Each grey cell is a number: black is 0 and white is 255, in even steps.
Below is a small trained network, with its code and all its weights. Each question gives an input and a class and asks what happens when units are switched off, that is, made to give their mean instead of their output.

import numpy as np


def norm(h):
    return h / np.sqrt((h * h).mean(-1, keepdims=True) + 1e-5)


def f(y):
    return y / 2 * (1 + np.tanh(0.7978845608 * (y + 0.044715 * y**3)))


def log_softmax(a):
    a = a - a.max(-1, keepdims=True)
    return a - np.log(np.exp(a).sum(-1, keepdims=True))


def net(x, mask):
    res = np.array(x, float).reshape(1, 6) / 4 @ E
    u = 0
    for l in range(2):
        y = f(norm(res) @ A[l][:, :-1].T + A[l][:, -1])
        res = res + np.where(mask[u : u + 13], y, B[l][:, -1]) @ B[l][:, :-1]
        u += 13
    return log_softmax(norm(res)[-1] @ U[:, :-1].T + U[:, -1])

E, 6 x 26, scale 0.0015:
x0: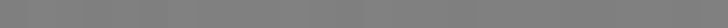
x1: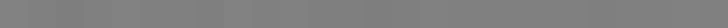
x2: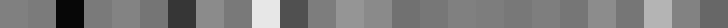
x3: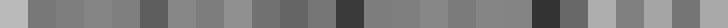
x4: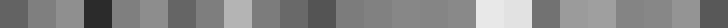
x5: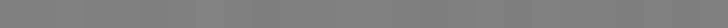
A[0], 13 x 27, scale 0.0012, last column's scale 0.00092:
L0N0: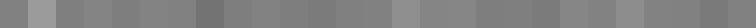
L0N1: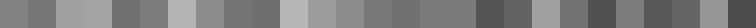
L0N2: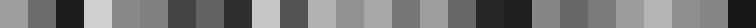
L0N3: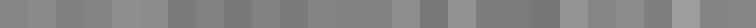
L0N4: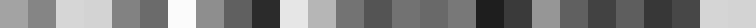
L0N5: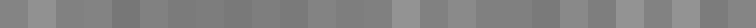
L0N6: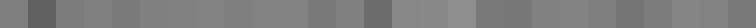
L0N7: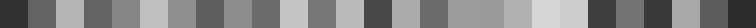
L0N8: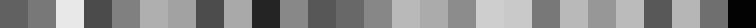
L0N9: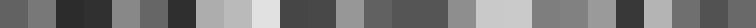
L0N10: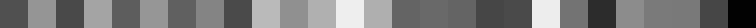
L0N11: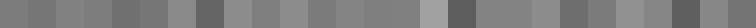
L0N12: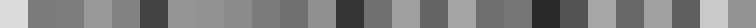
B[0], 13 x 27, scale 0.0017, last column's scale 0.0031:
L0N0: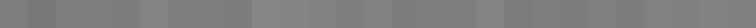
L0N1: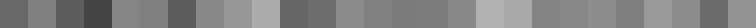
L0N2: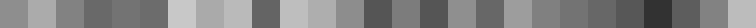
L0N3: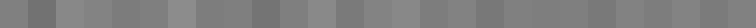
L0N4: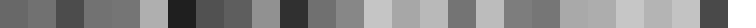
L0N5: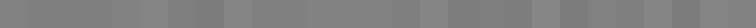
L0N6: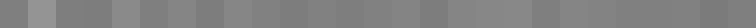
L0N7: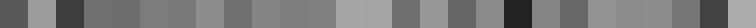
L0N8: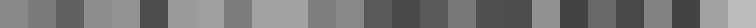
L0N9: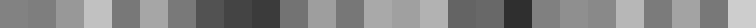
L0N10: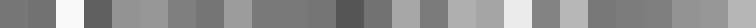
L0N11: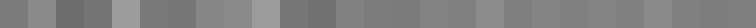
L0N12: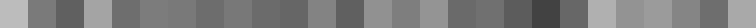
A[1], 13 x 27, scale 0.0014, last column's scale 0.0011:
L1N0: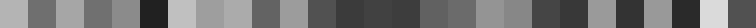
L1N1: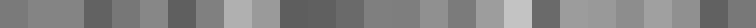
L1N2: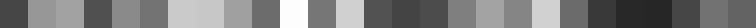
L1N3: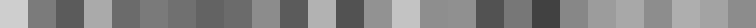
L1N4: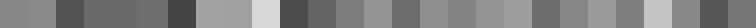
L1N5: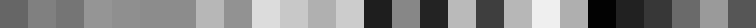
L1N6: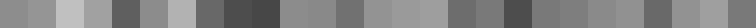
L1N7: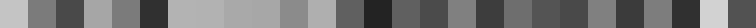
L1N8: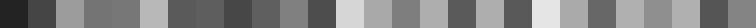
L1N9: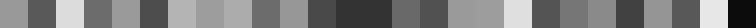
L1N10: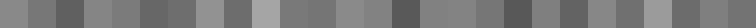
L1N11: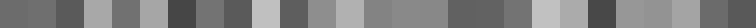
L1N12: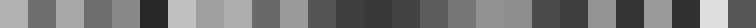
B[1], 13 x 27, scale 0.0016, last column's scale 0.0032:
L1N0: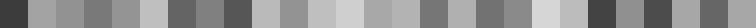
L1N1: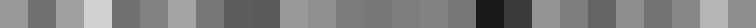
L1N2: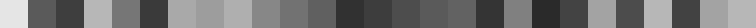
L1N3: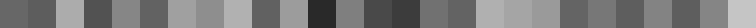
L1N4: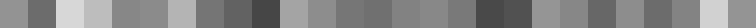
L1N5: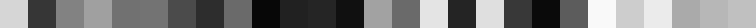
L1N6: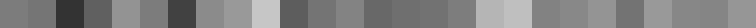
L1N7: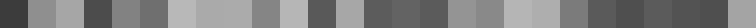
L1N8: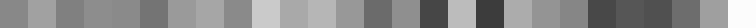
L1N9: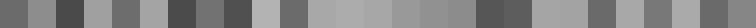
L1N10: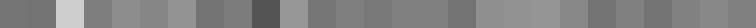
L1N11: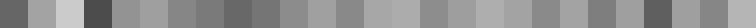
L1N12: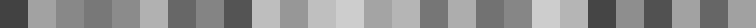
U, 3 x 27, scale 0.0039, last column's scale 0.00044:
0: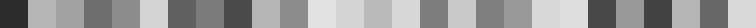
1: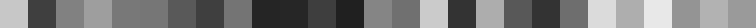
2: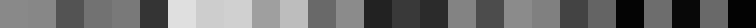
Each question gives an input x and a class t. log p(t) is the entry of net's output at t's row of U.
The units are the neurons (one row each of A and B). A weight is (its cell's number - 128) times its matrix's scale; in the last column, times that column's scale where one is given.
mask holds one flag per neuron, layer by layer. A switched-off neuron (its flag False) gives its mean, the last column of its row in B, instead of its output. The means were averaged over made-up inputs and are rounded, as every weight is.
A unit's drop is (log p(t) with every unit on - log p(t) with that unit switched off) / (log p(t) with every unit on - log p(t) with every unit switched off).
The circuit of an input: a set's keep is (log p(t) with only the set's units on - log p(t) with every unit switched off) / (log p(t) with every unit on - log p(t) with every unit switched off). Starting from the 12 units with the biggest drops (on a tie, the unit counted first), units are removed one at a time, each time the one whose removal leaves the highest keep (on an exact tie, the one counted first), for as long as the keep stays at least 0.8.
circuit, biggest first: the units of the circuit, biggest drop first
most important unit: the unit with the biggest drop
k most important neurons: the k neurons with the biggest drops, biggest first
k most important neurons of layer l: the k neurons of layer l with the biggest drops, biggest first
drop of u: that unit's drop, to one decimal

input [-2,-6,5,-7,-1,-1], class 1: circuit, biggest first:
L1N5; L0N4
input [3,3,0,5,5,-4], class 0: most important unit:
L0N4
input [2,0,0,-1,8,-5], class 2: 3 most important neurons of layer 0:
L0N4; L0N8; L0N10
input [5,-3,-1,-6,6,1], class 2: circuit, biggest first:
L0N4; L1N2
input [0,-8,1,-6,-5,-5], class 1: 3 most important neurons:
L1N5; L0N2; L0N9
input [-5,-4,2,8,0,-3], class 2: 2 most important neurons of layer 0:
L0N4; L0N12
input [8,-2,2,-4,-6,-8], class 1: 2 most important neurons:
L1N5; L0N2
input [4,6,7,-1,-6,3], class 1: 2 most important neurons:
L1N5; L0N10
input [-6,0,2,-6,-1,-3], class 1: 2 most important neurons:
L1N5; L0N4
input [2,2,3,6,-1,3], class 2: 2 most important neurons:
L0N4; L0N12
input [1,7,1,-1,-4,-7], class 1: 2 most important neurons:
L0N2; L0N9
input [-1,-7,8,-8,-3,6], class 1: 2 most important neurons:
L1N5; L0N4
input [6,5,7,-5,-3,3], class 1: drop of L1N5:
1.8
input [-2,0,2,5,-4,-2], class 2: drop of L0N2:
0.1
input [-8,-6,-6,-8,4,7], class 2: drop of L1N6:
0.0
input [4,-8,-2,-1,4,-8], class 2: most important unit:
L1N2
